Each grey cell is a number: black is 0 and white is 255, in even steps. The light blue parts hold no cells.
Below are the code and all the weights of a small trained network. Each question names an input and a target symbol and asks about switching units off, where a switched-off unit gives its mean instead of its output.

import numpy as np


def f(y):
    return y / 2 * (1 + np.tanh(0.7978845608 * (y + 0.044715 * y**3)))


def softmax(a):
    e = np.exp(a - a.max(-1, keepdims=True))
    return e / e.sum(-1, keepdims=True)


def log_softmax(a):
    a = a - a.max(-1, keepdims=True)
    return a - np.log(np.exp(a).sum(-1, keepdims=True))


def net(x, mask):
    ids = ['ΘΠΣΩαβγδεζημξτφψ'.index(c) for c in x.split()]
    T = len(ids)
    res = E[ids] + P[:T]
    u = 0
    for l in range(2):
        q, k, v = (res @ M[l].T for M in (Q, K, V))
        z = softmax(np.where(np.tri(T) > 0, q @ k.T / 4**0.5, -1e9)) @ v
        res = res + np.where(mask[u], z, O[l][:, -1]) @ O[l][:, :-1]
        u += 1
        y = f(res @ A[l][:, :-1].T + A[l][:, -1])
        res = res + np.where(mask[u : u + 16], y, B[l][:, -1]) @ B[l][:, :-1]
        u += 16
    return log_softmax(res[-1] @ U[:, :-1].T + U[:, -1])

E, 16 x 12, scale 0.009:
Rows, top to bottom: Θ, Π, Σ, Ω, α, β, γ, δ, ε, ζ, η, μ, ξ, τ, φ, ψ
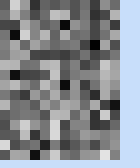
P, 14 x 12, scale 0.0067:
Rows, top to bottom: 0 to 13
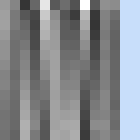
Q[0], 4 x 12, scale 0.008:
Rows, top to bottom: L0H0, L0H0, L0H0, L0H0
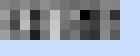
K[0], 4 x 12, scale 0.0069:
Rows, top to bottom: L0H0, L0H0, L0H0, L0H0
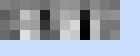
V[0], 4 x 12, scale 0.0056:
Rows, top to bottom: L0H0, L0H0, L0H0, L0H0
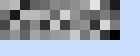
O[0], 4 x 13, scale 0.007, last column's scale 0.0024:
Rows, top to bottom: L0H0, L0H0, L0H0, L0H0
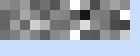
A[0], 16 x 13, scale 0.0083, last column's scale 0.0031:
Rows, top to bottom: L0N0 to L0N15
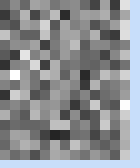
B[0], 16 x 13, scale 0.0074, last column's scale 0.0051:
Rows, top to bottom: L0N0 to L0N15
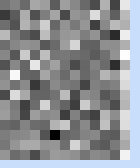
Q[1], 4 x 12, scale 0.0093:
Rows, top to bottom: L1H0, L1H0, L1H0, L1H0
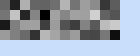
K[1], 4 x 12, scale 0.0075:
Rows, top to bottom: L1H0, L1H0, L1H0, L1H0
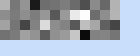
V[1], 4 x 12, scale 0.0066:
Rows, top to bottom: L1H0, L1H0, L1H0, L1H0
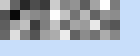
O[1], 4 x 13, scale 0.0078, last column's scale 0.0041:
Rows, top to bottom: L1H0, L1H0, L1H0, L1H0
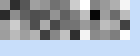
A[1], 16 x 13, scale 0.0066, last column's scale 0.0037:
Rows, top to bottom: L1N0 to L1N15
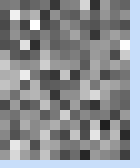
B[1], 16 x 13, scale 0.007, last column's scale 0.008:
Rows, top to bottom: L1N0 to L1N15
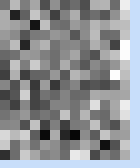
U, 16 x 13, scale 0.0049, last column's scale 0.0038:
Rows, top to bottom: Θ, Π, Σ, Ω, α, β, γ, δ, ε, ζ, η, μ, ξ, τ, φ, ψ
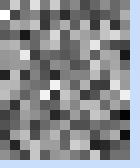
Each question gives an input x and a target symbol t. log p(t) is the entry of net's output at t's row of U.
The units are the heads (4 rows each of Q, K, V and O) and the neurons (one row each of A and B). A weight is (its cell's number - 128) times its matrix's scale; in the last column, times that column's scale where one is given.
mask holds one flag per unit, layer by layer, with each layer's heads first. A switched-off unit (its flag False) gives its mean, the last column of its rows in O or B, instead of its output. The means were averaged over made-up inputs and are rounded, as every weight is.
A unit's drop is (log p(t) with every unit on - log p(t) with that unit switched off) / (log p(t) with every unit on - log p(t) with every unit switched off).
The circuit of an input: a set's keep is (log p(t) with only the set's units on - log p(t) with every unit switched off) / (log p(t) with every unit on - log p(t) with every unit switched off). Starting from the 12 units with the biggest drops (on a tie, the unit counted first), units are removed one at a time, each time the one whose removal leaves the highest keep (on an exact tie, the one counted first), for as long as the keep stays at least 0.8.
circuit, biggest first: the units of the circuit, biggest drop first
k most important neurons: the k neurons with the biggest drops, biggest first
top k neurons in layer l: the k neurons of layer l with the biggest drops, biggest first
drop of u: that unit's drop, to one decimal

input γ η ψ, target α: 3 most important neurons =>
L1N14, L0N1, L1N4
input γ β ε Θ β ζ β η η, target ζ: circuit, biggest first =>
L0H0, L1H0, L0N3, L1N10
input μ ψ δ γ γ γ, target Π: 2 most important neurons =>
L1N1, L1N8
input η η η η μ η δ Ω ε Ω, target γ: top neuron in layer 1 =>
L1N13
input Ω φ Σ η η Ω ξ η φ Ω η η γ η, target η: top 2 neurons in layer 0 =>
L0N7, L0N3
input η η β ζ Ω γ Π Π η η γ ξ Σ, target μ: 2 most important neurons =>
L0N1, L0N13
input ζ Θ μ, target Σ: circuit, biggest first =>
L0N12, L1H0
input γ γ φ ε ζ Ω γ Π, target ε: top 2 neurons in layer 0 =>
L0N9, L0N7
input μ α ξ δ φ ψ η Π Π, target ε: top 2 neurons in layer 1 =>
L1N7, L1N14
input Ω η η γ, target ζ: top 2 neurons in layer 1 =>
L1N8, L1N6
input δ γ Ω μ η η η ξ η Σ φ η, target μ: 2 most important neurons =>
L0N3, L1N15
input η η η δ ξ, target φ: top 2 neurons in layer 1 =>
L1N1, L1N14
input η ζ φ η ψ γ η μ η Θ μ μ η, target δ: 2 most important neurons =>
L1N7, L0N3
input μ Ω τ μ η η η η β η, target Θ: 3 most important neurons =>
L0N3, L0N13, L1N12
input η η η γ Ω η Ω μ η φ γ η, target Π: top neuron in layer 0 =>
L0N3
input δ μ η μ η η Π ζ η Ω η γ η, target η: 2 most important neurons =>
L0N3, L0N7
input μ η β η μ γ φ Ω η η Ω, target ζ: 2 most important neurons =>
L0N2, L0N3
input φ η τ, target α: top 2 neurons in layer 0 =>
L0N1, L0N11
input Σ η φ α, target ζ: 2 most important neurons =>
L1N2, L0N0
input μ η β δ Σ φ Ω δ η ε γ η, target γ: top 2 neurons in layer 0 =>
L0N3, L0N7
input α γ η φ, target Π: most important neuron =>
L0N9
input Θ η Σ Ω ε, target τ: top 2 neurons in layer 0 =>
L0N7, L0N13
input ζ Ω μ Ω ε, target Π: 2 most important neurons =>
L0N6, L1N1
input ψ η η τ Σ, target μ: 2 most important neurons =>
L0N13, L0N1
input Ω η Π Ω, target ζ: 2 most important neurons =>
L0N2, L1N4
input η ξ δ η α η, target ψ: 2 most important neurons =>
L0N3, L1N12
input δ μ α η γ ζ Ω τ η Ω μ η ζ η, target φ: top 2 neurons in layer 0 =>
L0N3, L0N11
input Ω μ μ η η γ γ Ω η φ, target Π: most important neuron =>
L0N11
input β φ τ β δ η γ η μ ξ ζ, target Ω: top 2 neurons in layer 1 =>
L1N2, L1N10
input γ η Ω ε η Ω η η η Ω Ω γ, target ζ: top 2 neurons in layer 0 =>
L0N7, L0N11
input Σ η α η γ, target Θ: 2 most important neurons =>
L0N13, L0N7
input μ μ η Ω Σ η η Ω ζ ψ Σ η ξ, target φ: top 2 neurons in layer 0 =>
L0N14, L0N6
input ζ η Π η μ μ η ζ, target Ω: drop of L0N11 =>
0.3
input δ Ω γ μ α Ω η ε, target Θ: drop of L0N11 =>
0.2
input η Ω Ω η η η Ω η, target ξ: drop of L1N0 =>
0.0
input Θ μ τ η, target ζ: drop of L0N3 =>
0.3
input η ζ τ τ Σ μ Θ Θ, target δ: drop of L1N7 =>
0.5
